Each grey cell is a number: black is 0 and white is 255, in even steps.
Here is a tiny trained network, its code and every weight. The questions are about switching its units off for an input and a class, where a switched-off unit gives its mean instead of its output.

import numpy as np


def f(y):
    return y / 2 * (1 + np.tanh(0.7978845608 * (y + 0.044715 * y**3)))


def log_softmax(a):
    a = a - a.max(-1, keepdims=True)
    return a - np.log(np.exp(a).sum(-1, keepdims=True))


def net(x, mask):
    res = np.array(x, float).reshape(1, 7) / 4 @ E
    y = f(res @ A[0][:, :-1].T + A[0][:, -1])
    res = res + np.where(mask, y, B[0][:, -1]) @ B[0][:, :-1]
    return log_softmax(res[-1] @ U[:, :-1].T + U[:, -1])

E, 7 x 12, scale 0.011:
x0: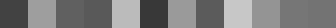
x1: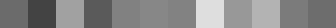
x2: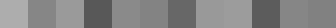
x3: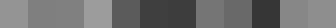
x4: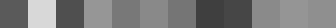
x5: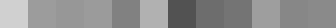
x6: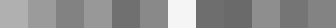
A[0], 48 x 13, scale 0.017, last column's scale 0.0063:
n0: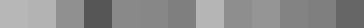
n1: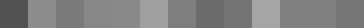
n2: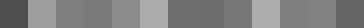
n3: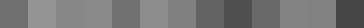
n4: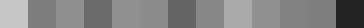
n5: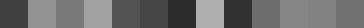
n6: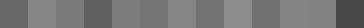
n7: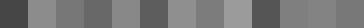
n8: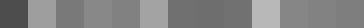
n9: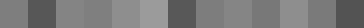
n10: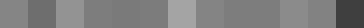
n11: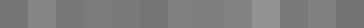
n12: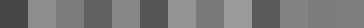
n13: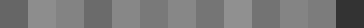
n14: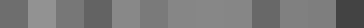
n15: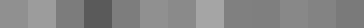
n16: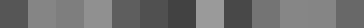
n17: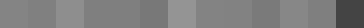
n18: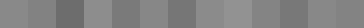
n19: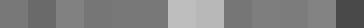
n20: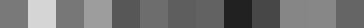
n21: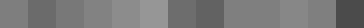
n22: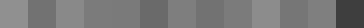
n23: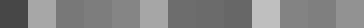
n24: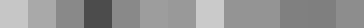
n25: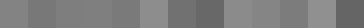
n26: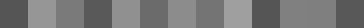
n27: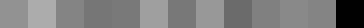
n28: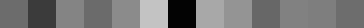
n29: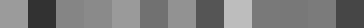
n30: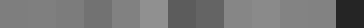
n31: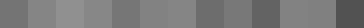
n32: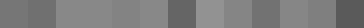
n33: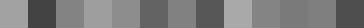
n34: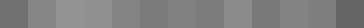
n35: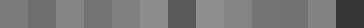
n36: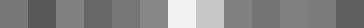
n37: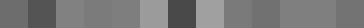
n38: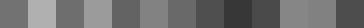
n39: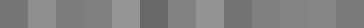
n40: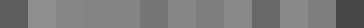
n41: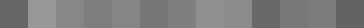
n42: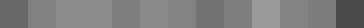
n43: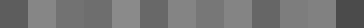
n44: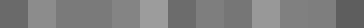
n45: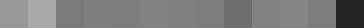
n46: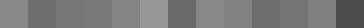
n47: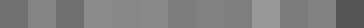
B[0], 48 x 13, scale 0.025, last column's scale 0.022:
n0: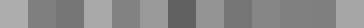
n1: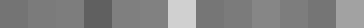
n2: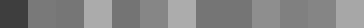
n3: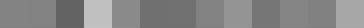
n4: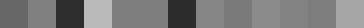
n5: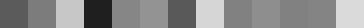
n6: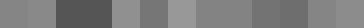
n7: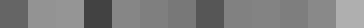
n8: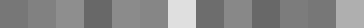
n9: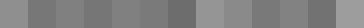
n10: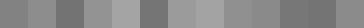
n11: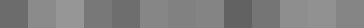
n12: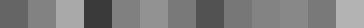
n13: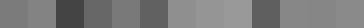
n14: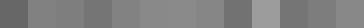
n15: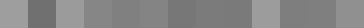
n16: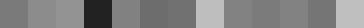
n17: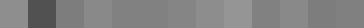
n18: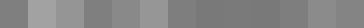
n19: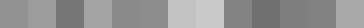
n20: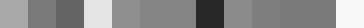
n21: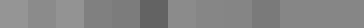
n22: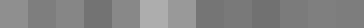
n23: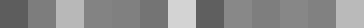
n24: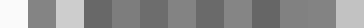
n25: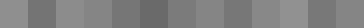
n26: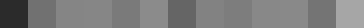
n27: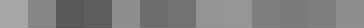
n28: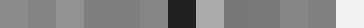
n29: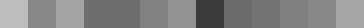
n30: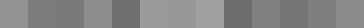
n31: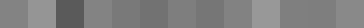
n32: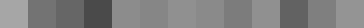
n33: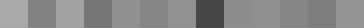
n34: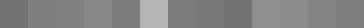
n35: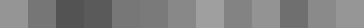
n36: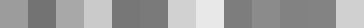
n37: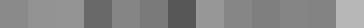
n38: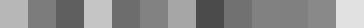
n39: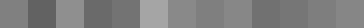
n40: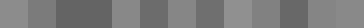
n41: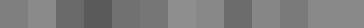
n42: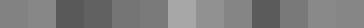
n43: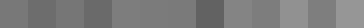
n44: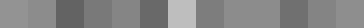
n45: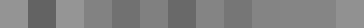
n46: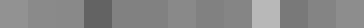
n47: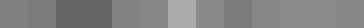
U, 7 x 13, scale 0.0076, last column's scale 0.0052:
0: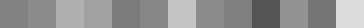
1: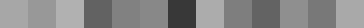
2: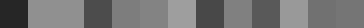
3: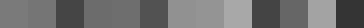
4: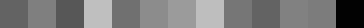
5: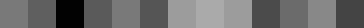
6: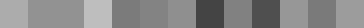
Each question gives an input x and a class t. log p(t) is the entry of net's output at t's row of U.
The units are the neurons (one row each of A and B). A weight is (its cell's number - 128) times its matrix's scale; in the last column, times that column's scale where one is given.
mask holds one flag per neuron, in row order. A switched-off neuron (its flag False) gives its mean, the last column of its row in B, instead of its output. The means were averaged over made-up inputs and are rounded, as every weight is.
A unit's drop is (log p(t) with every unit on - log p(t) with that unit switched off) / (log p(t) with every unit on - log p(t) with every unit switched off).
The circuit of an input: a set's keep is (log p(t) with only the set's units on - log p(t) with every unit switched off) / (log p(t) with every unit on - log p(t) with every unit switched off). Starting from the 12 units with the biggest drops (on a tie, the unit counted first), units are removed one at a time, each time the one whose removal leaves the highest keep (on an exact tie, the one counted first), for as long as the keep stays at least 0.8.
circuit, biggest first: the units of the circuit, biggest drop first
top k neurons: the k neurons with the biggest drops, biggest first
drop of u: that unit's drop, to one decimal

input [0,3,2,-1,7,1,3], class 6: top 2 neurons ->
n5; n36
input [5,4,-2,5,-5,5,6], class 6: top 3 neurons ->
n5; n16; n29
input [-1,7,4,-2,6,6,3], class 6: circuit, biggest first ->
n5
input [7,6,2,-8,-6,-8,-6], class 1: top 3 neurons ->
n28; n20; n38
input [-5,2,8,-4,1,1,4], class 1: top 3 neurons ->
n20; n38; n24
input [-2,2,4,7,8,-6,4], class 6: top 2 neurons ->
n20; n38
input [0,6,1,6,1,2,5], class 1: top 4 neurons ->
n20; n38; n23; n8
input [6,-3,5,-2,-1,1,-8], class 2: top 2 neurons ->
n24; n26
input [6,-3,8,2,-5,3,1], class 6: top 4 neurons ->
n5; n28; n16; n29
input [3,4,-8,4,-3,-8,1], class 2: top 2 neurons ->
n12; n7
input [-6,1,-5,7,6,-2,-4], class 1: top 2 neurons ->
n5; n16
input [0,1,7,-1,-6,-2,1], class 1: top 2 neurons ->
n20; n38
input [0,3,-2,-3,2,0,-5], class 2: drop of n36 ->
0.2
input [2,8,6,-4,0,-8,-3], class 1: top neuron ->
n28
